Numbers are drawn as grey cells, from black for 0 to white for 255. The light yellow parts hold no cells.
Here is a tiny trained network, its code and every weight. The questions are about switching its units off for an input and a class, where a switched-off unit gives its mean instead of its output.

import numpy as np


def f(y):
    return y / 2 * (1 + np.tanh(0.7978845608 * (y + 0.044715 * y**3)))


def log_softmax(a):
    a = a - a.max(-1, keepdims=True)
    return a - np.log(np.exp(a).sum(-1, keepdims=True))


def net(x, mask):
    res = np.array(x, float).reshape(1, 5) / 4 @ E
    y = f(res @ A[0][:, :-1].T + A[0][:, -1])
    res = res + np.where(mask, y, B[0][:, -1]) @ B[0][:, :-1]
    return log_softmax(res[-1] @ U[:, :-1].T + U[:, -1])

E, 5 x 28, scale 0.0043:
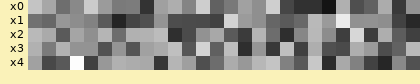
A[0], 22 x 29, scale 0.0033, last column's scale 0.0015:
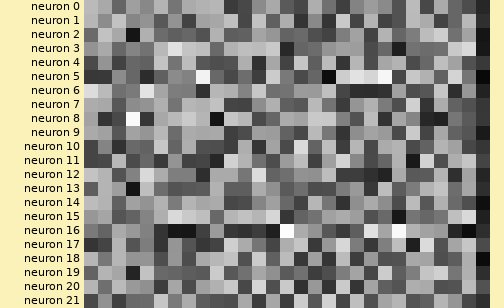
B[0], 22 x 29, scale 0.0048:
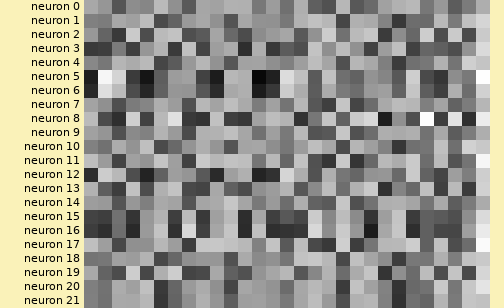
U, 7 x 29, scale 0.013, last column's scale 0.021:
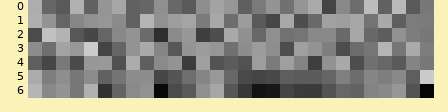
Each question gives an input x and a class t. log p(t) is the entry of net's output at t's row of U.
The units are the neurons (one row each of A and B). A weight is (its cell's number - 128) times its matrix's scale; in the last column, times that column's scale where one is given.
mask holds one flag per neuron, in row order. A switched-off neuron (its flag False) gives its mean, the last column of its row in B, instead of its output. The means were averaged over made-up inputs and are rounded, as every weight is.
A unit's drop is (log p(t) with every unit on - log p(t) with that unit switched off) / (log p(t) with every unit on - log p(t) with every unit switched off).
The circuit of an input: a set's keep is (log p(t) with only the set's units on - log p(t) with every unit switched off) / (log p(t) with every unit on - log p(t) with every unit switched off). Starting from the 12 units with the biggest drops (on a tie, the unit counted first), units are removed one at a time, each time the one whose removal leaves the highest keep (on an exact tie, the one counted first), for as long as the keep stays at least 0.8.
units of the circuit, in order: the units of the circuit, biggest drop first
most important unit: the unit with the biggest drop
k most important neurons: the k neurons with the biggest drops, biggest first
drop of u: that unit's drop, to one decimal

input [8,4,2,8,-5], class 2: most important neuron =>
[neuron 6]
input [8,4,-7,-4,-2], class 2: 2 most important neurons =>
[neuron 6; neuron 12]
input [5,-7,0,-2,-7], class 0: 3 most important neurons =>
[neuron 19; neuron 13; neuron 2]
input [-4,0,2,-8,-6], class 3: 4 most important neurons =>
[neuron 10; neuron 4; neuron 21; neuron 8]
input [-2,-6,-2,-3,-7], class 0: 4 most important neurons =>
[neuron 19; neuron 13; neuron 2; neuron 16]
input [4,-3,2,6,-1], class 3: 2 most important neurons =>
[neuron 5; neuron 20]
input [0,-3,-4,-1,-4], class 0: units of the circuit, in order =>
[neuron 19; neuron 13]
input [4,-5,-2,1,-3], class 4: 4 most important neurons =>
[neuron 5; neuron 15; neuron 3; neuron 8]
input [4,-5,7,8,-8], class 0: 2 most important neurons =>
[neuron 13; neuron 19]
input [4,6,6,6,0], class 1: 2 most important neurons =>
[neuron 7; neuron 9]
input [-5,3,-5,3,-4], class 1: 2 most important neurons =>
[neuron 17; neuron 11]
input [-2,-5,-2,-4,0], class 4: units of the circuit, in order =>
[neuron 15; neuron 3]
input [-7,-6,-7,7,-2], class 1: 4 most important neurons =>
[neuron 11; neuron 17; neuron 6; neuron 12]
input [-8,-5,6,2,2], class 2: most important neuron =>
[neuron 5]
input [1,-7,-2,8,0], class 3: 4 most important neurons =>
[neuron 20; neuron 1; neuron 18; neuron 16]
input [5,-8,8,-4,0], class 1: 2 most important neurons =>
[neuron 7; neuron 9]
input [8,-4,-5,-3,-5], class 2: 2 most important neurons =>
[neuron 6; neuron 12]
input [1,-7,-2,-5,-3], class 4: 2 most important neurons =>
[neuron 15; neuron 3]
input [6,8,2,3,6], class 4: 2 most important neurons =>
[neuron 16; neuron 5]
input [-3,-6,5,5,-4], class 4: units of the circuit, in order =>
[neuron 15]
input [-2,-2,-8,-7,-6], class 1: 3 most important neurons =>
[neuron 17; neuron 11; neuron 8]
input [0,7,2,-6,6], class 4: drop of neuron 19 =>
0.3
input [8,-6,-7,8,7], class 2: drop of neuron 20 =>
-0.1
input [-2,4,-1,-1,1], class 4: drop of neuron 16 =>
0.4
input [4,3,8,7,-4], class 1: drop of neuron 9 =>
0.3
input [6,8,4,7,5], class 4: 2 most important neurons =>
[neuron 16; neuron 5]
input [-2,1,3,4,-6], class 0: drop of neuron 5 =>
0.0
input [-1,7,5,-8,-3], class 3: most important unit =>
neuron 10
